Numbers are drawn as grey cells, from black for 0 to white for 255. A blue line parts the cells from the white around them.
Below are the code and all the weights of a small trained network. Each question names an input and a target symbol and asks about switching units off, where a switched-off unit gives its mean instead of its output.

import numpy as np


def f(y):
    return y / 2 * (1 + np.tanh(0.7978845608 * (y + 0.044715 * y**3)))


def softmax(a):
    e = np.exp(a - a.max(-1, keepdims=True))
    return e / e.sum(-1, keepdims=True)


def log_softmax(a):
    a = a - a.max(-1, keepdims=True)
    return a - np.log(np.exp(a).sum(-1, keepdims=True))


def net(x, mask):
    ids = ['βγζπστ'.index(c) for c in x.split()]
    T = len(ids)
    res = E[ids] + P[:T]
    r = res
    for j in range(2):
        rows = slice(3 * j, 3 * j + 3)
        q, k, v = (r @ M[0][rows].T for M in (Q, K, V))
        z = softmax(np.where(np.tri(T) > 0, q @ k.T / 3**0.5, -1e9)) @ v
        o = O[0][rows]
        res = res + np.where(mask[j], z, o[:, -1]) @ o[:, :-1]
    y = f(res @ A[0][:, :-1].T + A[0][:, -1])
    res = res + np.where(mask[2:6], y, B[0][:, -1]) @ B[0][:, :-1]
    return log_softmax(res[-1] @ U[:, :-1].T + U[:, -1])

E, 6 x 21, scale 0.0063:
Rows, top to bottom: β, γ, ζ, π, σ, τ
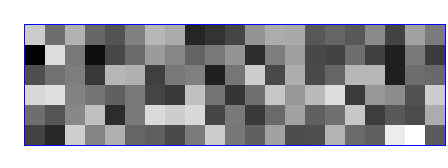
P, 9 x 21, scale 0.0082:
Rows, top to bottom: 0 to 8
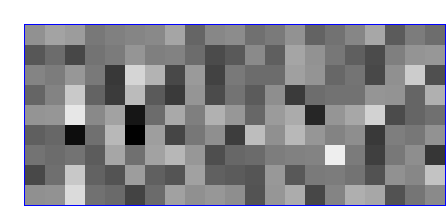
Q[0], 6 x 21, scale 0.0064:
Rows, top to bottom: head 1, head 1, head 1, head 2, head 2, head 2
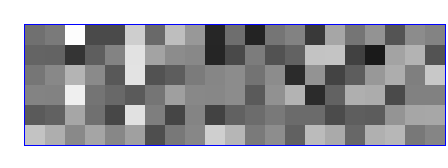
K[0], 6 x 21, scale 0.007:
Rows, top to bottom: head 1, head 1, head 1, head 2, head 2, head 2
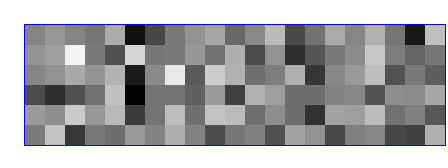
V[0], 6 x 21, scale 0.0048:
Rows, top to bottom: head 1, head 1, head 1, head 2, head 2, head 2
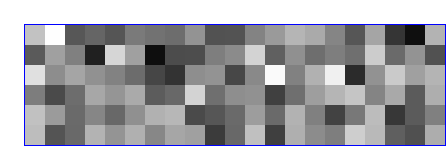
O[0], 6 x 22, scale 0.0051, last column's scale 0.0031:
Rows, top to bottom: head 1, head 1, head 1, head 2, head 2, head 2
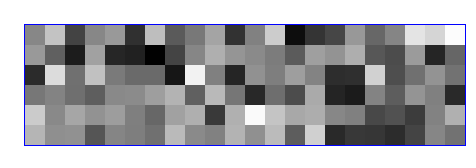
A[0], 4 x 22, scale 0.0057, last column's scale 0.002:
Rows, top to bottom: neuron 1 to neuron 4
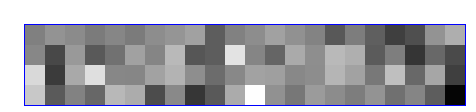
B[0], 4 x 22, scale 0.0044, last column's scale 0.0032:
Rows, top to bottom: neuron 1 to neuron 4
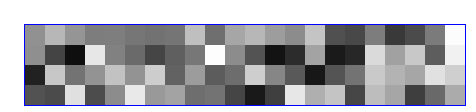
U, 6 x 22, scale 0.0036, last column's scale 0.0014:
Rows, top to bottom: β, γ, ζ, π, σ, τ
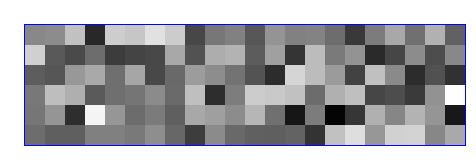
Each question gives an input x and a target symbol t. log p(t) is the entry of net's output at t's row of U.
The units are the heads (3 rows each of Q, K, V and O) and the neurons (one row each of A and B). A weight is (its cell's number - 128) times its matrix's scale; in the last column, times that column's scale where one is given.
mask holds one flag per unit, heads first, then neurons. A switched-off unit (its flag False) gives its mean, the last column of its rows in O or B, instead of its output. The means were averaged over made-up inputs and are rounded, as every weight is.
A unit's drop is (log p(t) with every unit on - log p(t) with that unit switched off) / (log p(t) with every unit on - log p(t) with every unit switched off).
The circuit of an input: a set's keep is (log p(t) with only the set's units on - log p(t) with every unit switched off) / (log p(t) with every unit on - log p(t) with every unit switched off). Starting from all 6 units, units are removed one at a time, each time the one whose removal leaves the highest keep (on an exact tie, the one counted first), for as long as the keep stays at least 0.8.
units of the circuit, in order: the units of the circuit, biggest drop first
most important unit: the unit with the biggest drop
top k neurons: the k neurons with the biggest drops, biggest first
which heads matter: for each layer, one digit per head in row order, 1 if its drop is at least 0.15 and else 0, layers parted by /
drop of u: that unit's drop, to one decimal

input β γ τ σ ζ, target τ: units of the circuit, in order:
[head 2; head 1]
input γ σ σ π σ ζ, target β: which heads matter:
10
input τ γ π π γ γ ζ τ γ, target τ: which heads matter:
01
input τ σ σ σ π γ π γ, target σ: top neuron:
[neuron 4]
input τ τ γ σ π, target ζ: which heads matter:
11
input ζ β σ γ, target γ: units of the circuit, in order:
[head 1; neuron 3]
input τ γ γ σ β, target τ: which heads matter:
11
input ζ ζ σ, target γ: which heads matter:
11
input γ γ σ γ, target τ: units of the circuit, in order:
[head 1; head 2]
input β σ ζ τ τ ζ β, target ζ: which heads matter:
10
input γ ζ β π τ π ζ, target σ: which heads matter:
10
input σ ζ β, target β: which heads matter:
11
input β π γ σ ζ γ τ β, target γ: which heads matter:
10
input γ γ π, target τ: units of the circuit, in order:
[head 1; head 2; neuron 1]
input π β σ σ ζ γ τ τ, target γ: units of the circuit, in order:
[head 1]
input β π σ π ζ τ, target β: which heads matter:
10
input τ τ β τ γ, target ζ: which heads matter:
10
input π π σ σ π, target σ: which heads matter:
11
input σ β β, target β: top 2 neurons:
[neuron 4; neuron 3]
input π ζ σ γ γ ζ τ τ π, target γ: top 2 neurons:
[neuron 3; neuron 4]
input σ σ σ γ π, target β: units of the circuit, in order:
[head 1]
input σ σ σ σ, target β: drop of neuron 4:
-0.1
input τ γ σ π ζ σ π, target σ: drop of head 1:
1.3
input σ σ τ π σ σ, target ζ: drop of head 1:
1.1
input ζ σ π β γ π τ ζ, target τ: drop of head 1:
0.1
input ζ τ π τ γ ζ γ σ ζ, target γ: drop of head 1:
0.8
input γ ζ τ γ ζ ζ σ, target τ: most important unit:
head 2
